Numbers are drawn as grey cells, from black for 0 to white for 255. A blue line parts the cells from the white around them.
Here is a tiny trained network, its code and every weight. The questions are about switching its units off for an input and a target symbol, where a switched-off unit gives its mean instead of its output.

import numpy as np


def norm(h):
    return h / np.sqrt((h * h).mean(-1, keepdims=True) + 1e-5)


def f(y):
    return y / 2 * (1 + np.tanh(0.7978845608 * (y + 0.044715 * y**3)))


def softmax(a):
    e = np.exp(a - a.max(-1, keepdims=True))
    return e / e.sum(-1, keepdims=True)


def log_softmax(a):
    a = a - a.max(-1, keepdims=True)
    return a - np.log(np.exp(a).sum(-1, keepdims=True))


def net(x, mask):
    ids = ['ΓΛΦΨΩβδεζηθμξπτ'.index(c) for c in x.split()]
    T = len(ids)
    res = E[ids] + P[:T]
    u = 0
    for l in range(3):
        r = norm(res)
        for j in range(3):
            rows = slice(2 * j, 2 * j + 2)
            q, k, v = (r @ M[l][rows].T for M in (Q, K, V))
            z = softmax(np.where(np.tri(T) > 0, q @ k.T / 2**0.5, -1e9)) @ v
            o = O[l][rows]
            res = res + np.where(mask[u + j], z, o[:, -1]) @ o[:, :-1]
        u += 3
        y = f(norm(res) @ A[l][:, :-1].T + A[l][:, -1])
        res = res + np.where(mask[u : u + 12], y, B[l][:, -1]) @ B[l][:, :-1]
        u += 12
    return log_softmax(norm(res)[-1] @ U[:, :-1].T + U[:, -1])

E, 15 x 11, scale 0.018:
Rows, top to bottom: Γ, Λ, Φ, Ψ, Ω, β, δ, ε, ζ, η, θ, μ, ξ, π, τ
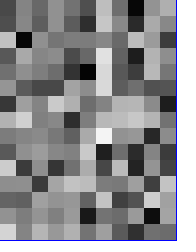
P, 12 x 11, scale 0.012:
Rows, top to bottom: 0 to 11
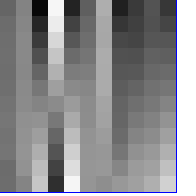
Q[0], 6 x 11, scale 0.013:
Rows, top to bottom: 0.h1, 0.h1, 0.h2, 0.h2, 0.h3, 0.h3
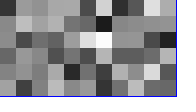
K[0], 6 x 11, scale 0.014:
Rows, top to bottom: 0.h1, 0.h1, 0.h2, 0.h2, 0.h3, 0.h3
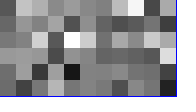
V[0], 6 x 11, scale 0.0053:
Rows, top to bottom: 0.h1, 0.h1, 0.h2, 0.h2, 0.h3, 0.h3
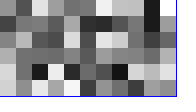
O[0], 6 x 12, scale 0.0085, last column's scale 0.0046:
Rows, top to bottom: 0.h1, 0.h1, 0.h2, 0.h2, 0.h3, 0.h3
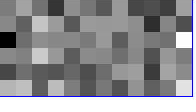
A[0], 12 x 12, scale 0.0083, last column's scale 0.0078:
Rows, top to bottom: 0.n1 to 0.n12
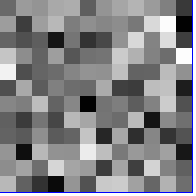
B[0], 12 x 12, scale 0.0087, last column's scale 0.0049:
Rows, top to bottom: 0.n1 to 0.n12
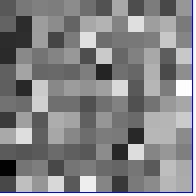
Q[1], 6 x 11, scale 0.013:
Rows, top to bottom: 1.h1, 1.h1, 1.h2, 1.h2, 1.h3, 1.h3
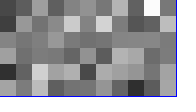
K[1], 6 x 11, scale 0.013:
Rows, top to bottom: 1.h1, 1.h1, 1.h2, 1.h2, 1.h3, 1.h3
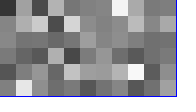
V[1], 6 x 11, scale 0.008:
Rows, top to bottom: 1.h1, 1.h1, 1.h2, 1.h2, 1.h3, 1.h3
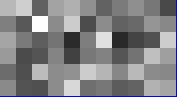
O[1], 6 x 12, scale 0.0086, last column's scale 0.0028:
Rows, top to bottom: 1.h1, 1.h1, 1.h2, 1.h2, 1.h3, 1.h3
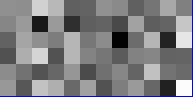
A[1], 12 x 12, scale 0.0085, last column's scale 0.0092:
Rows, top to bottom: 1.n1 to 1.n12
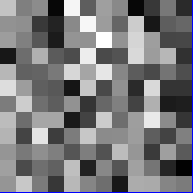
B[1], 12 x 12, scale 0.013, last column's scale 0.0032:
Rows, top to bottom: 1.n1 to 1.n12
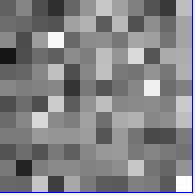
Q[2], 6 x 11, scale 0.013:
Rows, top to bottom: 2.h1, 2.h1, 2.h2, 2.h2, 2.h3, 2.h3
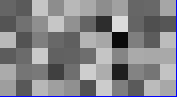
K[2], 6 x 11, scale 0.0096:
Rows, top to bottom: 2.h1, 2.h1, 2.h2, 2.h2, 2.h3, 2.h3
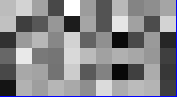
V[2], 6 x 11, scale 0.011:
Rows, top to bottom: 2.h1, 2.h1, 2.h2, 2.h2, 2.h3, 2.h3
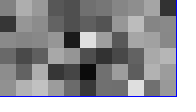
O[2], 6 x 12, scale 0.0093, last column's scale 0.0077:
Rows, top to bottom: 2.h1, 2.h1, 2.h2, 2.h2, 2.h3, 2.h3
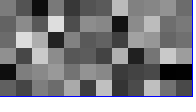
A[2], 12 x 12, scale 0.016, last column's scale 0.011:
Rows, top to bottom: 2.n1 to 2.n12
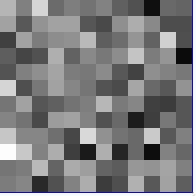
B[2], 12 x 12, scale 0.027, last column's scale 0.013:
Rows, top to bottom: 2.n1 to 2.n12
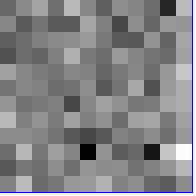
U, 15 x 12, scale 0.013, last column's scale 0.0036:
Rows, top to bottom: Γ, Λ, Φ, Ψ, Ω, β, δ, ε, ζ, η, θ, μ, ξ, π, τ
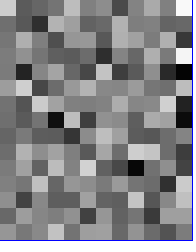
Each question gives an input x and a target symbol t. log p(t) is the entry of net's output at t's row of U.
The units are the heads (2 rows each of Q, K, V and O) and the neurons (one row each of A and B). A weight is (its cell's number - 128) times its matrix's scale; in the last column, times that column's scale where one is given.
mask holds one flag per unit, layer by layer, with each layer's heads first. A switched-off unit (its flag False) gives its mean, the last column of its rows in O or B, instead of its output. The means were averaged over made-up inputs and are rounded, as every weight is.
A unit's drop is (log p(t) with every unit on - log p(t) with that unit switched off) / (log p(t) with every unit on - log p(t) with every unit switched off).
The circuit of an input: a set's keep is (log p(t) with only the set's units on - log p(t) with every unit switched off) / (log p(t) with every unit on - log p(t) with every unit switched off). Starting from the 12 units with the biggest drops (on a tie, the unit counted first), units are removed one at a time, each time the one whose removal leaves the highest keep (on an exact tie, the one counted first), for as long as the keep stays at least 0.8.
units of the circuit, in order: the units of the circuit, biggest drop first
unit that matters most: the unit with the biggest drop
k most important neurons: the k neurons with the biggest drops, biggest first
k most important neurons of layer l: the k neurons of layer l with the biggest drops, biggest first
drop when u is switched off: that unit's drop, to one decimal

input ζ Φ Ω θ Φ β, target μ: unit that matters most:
0.h2
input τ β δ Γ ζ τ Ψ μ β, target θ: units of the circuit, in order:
0.n12, 2.n3
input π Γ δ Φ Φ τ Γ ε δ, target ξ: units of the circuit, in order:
2.n2, 2.n10
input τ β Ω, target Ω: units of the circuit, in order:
2.n10, 0.n6
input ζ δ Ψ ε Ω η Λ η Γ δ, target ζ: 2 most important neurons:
0.n1, 2.n10
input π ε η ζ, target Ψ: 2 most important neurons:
2.n9, 0.n12
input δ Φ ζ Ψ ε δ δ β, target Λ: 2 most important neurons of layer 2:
2.n4, 2.n10
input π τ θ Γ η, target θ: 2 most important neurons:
0.n11, 0.n9
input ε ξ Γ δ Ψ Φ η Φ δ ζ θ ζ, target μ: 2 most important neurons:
0.n9, 0.n6
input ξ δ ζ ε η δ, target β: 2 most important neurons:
2.n10, 2.n12
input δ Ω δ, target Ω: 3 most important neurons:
1.n8, 2.n10, 0.n4
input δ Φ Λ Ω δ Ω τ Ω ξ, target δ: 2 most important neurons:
0.n6, 2.n10
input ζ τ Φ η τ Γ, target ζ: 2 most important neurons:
0.n6, 1.n1
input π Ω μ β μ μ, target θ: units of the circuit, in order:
2.n3
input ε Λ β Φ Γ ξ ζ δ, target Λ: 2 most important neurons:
1.n12, 2.n10
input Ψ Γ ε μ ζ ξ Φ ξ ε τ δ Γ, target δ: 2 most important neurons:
2.n10, 0.n6
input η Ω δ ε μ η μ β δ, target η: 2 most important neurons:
0.n1, 2.n10
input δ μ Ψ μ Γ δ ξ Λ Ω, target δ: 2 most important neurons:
1.n8, 2.n10
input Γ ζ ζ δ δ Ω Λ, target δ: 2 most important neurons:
0.n6, 2.n10
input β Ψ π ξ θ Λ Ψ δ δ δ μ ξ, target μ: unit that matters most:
0.h1
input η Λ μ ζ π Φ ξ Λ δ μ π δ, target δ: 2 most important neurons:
0.n8, 2.n10
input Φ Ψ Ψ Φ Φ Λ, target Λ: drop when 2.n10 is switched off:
0.2
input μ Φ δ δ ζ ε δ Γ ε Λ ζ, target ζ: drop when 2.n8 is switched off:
0.0
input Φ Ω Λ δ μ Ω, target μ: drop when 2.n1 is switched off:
0.2
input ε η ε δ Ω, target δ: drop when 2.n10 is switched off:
0.2
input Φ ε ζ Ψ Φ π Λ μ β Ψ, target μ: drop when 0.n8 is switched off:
0.1
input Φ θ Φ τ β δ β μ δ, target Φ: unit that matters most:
1.h2
